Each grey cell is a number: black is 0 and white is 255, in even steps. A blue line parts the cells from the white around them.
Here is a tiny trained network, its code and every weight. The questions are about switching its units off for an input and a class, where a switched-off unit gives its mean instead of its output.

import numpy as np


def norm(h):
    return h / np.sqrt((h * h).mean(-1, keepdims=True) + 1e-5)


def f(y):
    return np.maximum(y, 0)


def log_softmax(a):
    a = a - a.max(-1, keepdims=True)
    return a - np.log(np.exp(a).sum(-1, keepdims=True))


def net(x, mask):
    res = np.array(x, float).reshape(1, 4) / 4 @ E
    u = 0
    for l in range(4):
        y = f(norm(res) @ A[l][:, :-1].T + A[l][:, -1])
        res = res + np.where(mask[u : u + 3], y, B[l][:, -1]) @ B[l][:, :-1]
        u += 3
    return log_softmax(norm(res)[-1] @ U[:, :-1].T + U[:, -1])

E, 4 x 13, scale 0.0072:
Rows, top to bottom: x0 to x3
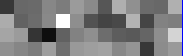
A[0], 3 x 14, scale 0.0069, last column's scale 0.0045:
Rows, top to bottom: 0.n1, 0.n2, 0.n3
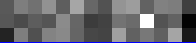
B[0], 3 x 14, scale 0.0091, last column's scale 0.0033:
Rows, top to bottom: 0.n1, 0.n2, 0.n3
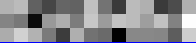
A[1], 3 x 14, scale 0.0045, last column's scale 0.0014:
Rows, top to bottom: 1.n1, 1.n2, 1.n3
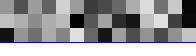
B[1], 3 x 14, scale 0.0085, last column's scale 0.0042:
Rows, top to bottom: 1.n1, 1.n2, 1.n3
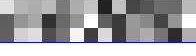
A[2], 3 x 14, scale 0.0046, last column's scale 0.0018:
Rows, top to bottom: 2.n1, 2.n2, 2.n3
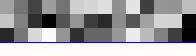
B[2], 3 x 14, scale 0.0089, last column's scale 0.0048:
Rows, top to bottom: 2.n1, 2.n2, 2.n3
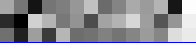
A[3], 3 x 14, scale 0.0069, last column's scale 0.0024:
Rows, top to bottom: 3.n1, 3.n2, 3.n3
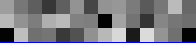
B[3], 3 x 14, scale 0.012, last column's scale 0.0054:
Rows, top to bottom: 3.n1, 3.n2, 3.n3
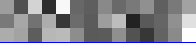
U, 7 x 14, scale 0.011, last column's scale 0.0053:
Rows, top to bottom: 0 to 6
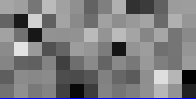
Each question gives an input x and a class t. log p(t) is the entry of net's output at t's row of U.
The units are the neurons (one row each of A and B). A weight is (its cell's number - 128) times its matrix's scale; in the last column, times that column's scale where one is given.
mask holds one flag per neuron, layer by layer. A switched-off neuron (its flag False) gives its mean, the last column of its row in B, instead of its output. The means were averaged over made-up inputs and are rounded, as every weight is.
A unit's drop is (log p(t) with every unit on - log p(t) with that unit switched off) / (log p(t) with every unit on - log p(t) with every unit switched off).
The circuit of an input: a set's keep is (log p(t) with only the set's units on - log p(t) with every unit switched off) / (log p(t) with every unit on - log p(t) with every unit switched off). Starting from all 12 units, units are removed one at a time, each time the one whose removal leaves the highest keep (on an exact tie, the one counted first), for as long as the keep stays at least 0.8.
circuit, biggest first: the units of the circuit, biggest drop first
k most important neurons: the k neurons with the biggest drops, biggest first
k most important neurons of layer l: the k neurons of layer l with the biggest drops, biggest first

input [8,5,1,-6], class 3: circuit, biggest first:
0.n3
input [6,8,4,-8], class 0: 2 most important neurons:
1.n1; 3.n2
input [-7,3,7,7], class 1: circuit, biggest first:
2.n2; 3.n1
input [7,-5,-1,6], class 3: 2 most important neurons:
0.n2; 1.n3
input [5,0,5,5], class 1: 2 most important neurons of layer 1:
1.n2; 1.n1
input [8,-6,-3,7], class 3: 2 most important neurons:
1.n3; 0.n2
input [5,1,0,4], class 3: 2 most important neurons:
0.n3; 0.n2
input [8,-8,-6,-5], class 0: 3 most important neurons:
3.n3; 2.n2; 1.n2
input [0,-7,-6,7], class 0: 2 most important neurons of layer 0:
0.n2; 0.n1
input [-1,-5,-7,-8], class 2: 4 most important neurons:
0.n2; 2.n2; 3.n3; 3.n1
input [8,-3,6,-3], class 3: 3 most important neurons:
0.n3; 1.n3; 2.n3
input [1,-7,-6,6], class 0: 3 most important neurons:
3.n3; 0.n2; 2.n2
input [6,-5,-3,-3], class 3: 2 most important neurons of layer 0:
0.n3; 0.n1
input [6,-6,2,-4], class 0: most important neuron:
3.n3
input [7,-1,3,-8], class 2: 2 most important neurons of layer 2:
2.n1; 2.n2
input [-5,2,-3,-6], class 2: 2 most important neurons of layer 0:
0.n2; 0.n3
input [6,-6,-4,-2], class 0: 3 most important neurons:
3.n3; 1.n2; 2.n2
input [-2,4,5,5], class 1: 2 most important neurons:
2.n2; 0.n2
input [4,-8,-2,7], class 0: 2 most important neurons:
3.n3; 0.n2
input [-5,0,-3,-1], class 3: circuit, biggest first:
1.n2
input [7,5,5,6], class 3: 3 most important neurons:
0.n2; 0.n3; 3.n3
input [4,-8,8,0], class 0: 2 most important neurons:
3.n3; 2.n3
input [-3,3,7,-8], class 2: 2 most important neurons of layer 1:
1.n1; 1.n3
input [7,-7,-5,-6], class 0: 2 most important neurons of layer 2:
2.n2; 2.n1
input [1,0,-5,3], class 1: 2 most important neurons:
2.n3; 0.n2
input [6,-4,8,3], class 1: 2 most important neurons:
2.n2; 3.n1
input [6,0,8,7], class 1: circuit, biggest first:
3.n1
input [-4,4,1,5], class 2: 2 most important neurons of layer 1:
1.n1; 1.n3
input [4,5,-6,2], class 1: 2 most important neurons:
2.n3; 3.n3
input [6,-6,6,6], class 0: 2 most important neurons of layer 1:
1.n2; 1.n3
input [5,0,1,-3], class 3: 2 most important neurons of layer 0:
0.n3; 0.n1
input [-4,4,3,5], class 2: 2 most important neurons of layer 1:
1.n1; 1.n3
